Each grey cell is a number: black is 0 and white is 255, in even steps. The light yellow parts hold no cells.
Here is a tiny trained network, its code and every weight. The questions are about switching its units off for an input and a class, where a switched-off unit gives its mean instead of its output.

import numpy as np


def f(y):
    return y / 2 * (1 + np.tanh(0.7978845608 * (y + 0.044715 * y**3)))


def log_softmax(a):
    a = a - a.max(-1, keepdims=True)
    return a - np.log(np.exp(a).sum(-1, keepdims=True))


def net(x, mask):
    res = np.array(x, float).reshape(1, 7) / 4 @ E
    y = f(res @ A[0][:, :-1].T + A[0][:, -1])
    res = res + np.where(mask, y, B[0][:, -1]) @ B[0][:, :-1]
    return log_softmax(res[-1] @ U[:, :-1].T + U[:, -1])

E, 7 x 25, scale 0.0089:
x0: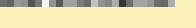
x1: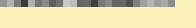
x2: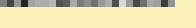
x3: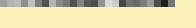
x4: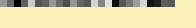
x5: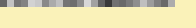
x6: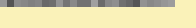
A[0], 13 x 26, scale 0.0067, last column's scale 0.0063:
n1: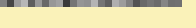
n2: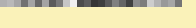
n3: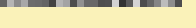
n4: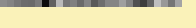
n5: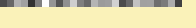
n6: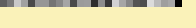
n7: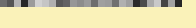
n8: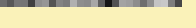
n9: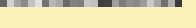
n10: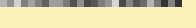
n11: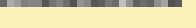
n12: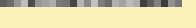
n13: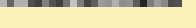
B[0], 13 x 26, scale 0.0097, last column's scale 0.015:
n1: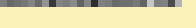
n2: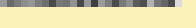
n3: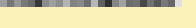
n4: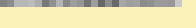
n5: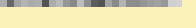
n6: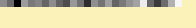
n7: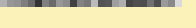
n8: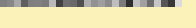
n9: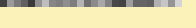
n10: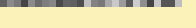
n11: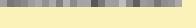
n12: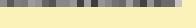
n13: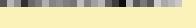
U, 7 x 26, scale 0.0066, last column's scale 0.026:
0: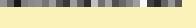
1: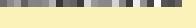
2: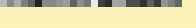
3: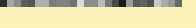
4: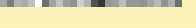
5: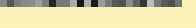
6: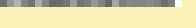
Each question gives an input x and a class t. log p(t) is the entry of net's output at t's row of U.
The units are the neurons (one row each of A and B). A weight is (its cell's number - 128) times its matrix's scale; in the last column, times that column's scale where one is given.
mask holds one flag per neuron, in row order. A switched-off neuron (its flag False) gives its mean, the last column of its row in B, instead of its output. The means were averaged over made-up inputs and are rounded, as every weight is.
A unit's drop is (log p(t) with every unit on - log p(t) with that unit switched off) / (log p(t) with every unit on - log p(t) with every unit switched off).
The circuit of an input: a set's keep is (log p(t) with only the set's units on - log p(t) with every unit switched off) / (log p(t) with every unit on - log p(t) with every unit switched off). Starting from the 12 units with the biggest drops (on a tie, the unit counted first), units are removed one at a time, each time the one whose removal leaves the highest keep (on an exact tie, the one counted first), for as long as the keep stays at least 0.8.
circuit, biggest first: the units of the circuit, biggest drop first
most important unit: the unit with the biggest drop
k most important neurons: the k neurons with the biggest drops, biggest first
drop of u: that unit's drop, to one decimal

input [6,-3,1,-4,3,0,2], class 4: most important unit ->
n5
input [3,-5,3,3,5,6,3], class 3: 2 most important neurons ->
n6, n9
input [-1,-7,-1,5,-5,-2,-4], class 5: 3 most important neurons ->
n12, n1, n8
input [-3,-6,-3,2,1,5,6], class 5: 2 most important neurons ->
n1, n13
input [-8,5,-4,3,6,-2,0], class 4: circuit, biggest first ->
n6, n4
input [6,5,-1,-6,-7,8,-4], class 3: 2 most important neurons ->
n9, n10
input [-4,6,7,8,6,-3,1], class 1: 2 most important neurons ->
n6, n10
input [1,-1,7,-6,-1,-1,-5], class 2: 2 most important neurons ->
n7, n10
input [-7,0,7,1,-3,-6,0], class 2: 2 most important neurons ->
n7, n5
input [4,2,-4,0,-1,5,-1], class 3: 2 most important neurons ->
n9, n7
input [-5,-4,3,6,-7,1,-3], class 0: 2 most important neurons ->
n6, n8
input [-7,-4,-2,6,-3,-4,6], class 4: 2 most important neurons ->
n4, n8
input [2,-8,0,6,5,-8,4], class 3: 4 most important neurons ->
n13, n2, n6, n8
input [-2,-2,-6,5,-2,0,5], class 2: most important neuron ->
n3
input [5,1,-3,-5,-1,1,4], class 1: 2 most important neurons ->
n8, n4
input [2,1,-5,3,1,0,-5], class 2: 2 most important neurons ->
n6, n3
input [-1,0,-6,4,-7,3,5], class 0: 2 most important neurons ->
n6, n7
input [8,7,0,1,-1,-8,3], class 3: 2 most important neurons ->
n13, n4
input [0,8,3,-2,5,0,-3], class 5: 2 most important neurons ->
n6, n2
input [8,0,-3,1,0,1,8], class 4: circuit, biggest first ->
n5
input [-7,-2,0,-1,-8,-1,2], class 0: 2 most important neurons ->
n6, n5
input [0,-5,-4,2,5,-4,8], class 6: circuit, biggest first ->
n6, n7
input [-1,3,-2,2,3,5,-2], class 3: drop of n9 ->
0.2
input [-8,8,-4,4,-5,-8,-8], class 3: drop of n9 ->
-0.1
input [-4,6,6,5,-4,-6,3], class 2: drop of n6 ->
-0.1
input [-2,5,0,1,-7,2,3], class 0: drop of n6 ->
1.2
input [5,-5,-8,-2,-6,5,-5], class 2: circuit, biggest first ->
n3
